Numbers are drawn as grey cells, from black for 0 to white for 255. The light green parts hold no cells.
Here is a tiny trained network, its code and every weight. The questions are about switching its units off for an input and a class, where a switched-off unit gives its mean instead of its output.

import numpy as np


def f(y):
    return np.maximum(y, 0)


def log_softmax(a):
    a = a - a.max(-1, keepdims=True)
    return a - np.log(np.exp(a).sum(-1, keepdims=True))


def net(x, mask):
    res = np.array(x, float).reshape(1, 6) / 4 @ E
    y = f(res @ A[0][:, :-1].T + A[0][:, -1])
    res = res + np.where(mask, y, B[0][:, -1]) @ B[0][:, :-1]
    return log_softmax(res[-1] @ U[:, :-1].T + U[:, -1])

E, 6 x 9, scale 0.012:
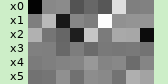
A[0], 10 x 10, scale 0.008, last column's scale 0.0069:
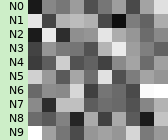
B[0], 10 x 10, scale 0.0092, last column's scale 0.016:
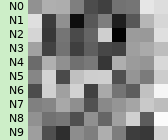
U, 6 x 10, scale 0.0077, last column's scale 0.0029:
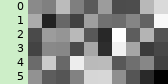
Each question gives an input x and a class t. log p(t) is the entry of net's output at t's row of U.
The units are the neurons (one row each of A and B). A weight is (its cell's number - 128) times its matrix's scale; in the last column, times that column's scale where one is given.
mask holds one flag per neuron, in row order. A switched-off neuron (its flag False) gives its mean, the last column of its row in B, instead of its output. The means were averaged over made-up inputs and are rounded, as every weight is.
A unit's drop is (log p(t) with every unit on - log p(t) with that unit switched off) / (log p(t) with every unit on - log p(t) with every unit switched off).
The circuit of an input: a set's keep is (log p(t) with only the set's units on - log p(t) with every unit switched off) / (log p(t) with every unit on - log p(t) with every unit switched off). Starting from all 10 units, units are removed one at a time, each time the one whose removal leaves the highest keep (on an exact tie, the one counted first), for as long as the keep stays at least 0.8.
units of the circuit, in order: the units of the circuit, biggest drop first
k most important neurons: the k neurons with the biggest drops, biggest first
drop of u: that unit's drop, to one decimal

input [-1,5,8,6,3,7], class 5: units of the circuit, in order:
(N9, N1)
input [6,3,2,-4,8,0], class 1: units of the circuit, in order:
(N6)
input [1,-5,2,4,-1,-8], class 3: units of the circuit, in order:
(N2, N8)
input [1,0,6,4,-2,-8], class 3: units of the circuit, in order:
(N1, N2)
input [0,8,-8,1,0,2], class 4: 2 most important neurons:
(N5, N1)
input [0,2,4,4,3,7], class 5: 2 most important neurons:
(N1, N0)
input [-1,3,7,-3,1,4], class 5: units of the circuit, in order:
(N9, N1)
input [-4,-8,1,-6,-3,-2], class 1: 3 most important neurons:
(N6, N0, N1)
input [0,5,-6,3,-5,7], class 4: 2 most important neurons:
(N5, N1)
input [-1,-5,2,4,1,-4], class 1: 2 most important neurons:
(N1, N6)
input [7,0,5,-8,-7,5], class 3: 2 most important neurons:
(N1, N4)
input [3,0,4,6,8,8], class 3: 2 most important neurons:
(N1, N2)
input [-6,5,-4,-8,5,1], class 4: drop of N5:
0.2
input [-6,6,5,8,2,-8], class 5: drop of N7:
0.0
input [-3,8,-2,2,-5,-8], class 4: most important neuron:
(N5)
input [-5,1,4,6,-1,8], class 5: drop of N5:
0.1
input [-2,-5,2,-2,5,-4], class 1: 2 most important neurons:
(N6, N1)
